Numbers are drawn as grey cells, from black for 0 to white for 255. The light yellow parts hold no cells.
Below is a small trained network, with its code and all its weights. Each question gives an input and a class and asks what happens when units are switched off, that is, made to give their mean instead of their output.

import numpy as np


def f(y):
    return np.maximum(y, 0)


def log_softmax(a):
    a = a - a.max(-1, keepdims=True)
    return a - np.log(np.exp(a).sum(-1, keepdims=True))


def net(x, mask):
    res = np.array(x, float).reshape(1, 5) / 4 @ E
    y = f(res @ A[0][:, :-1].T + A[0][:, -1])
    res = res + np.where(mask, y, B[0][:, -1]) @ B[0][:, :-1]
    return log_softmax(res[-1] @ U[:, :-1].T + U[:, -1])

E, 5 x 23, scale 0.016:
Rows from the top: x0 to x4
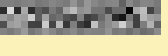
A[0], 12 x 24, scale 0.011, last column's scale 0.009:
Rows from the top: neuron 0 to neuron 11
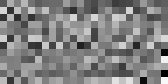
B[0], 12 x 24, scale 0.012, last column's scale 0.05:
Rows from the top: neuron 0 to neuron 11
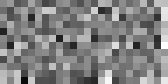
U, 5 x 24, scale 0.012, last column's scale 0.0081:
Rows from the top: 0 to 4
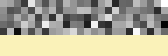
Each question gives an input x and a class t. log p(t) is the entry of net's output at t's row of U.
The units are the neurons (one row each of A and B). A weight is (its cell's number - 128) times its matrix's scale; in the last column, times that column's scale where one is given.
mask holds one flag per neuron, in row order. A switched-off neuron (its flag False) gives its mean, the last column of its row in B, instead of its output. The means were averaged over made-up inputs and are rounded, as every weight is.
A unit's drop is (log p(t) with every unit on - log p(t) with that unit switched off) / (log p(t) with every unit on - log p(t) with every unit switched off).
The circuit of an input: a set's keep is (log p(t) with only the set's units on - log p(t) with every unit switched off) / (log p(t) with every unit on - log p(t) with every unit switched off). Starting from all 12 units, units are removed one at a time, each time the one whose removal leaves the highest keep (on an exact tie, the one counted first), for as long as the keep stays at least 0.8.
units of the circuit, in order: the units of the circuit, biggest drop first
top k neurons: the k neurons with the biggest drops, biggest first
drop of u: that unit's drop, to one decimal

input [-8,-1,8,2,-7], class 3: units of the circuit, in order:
neuron 1
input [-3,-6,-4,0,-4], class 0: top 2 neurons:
neuron 6; neuron 11
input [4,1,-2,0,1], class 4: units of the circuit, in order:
neuron 6; neuron 11; neuron 5
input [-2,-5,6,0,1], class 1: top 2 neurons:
neuron 5; neuron 9
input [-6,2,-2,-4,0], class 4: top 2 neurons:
neuron 11; neuron 6
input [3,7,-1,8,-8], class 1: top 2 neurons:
neuron 2; neuron 11
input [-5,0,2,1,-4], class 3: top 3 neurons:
neuron 11; neuron 2; neuron 5
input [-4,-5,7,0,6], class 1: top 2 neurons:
neuron 5; neuron 9
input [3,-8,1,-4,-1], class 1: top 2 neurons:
neuron 1; neuron 5
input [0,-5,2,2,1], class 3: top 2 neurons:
neuron 1; neuron 2
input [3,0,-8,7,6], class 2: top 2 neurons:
neuron 11; neuron 5
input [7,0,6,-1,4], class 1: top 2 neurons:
neuron 11; neuron 1
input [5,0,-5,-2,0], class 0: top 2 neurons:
neuron 6; neuron 11
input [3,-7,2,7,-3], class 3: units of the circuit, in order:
neuron 1
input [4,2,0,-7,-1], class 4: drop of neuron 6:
0.2
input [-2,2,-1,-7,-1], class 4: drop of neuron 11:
0.5
